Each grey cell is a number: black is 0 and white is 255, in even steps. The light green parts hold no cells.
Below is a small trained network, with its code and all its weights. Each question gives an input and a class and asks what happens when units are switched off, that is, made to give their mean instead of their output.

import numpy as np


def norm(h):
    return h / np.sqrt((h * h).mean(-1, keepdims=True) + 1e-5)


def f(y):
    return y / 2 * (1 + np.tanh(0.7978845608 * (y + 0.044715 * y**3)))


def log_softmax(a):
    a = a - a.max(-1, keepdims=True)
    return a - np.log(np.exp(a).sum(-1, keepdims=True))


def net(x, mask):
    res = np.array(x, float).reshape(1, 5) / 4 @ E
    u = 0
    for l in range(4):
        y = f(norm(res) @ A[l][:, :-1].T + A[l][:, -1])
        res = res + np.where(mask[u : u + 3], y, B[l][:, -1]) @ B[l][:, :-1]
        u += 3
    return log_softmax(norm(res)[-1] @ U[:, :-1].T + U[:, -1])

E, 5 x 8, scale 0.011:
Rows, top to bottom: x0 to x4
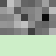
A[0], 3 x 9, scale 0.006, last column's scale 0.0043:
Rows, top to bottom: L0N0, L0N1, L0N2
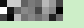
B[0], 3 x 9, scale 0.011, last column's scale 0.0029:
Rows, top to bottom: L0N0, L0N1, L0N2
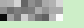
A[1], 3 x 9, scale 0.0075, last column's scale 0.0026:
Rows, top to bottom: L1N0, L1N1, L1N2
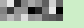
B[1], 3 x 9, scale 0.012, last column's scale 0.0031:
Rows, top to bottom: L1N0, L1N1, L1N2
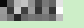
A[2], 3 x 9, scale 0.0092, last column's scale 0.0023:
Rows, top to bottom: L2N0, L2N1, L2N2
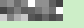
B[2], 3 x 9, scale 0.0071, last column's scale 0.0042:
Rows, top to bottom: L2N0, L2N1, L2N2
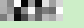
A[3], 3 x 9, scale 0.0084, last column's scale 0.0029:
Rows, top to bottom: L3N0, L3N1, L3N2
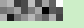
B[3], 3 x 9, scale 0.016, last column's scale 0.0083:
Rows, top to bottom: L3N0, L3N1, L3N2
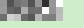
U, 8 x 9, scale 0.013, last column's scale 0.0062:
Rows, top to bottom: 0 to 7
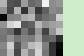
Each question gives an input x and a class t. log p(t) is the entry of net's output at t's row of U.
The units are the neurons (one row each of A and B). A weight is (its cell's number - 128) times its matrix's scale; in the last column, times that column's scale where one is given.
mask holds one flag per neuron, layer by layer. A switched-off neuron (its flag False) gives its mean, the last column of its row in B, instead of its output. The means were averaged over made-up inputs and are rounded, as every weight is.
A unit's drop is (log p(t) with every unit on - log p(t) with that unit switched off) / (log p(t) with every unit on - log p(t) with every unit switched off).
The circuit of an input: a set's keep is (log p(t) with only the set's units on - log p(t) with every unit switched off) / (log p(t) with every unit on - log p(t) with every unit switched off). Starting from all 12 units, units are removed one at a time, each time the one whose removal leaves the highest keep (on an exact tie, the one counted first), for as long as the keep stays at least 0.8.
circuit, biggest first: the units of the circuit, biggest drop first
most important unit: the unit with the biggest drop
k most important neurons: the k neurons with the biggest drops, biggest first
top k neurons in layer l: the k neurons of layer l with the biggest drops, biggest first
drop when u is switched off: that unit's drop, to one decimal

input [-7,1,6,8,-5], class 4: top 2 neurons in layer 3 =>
(L3N0, L3N1)
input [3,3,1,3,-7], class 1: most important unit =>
L2N0
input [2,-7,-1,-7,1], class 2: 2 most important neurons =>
(L0N2, L1N2)
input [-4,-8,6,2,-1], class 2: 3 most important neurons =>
(L0N2, L3N0, L0N0)
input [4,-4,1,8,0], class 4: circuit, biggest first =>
(L1N2, L2N2, L3N0)
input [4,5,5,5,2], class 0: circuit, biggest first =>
(L3N1, L2N0)
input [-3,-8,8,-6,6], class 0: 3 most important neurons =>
(L3N1, L1N0, L3N0)
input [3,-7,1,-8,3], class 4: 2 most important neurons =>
(L2N1, L1N0)
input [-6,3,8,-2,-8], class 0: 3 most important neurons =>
(L3N1, L1N1, L2N1)
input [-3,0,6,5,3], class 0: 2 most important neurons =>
(L3N1, L2N1)
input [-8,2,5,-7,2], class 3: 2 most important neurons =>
(L3N2, L3N0)
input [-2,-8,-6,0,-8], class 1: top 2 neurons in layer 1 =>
(L1N0, L1N2)
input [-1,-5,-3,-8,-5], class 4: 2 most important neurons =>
(L3N0, L1N1)
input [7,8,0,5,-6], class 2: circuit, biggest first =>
(L1N0)
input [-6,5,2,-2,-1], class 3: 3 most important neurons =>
(L3N2, L0N2, L0N1)
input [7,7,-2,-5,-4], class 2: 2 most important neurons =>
(L1N0, L3N2)
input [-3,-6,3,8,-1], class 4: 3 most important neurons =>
(L1N2, L2N2, L1N0)
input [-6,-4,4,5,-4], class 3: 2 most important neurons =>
(L3N2, L1N1)
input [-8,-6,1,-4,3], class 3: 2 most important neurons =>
(L3N2, L1N0)
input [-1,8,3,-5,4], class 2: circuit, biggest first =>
(L1N0)
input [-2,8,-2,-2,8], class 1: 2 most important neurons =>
(L1N1, L0N2)
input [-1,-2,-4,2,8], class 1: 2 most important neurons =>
(L1N1, L3N1)
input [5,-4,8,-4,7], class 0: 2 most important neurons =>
(L3N1, L2N0)
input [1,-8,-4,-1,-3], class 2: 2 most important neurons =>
(L0N2, L3N1)
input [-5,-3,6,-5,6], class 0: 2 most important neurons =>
(L3N1, L2N0)
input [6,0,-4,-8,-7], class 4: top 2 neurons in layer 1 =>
(L1N1, L1N0)
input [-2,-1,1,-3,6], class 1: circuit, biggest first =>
(L1N1)
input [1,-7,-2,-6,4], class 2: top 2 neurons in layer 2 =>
(L2N2, L2N0)
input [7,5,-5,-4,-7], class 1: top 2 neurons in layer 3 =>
(L3N2, L3N1)
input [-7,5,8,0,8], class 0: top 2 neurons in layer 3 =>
(L3N1, L3N0)
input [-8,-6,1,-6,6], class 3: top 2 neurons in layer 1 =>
(L1N0, L1N2)
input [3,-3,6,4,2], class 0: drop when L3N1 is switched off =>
0.9
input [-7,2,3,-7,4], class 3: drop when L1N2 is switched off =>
0.1
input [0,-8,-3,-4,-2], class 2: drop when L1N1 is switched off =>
0.0
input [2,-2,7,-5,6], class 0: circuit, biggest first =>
(L3N1)
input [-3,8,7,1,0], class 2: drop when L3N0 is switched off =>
0.2
